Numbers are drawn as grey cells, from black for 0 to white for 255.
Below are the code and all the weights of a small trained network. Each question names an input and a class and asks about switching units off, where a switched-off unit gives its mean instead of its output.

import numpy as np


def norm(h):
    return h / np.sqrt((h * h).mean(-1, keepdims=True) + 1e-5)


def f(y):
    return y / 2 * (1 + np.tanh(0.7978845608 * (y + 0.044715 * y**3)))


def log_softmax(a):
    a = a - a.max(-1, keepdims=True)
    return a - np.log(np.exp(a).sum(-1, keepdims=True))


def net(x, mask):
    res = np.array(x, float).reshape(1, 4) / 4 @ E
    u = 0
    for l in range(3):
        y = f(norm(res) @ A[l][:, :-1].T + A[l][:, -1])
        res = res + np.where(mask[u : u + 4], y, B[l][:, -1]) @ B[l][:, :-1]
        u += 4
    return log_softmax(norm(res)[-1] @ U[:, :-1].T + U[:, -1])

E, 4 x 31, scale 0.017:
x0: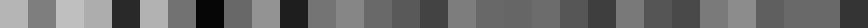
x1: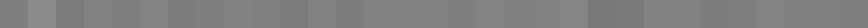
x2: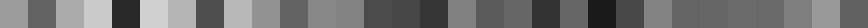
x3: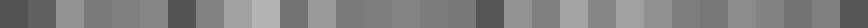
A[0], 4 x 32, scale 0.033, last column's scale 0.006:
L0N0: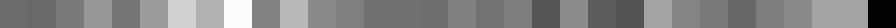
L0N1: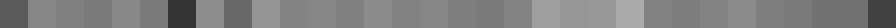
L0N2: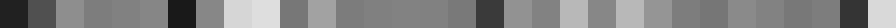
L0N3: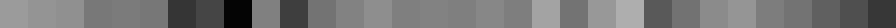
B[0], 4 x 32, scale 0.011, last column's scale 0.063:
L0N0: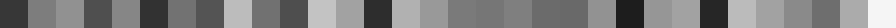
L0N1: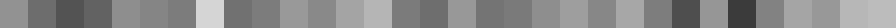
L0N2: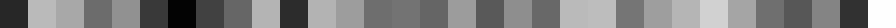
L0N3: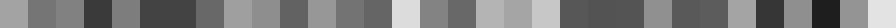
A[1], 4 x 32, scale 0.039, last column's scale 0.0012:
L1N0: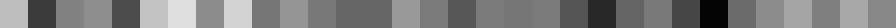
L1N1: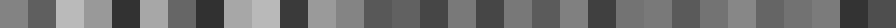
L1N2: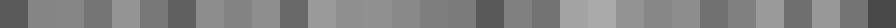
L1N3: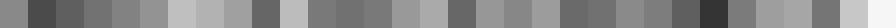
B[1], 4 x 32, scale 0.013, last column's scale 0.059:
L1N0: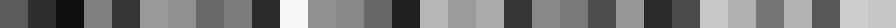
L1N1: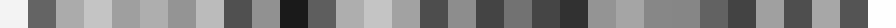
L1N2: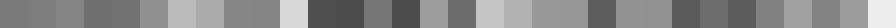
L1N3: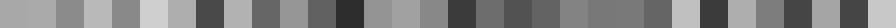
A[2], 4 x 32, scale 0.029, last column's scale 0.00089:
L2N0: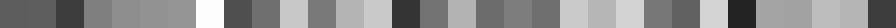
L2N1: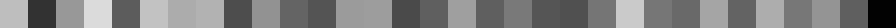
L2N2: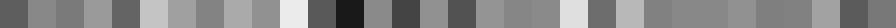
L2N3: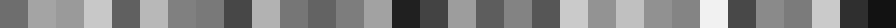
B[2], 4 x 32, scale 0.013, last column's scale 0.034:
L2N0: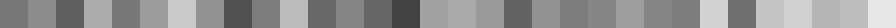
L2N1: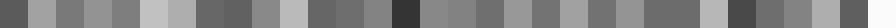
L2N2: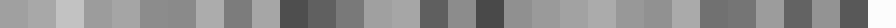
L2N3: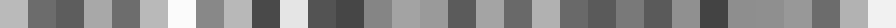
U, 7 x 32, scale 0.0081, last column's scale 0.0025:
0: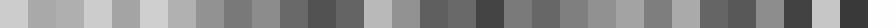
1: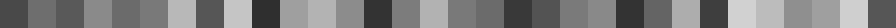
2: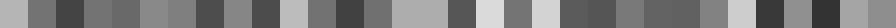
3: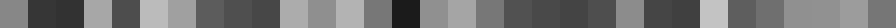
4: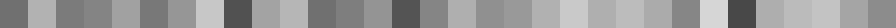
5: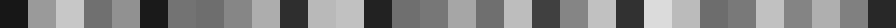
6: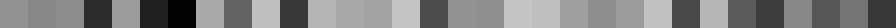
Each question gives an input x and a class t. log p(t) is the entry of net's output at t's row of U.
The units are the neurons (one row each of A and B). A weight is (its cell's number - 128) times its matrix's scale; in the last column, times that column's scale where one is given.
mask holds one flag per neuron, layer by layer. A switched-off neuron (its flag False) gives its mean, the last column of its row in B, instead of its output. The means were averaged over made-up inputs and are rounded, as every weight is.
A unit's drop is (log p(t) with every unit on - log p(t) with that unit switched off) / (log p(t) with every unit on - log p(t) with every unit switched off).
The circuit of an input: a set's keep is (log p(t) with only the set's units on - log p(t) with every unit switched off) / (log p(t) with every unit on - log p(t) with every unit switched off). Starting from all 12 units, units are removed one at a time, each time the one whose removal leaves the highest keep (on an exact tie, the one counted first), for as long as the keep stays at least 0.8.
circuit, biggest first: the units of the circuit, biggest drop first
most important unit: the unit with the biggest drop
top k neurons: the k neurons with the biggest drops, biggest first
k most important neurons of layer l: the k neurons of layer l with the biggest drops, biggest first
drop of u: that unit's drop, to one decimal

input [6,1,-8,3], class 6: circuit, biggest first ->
(L0N3)
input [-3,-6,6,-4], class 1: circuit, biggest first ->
(L0N2; L0N0)
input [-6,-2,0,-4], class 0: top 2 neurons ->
(L0N2; L0N3)
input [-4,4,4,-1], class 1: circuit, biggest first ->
(L0N2; L0N0)
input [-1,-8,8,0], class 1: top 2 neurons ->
(L0N0; L0N2)
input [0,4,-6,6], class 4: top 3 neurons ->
(L0N1; L0N0; L2N0)
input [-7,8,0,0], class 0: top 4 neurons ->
(L0N2; L0N3; L2N2; L1N3)
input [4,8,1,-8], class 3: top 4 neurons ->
(L0N2; L0N1; L0N0; L1N0)
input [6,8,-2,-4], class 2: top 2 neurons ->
(L0N3; L0N2)
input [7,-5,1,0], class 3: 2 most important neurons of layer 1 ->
(L1N1; L1N0)
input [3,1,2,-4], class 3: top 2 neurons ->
(L0N2; L1N0)
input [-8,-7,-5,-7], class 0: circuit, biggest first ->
(L0N2; L1N3)
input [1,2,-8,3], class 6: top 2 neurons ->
(L0N3; L1N0)
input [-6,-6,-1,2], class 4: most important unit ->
L0N3
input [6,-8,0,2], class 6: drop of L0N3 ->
0.9
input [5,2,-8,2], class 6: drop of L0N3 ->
0.8
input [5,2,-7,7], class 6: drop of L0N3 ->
0.8
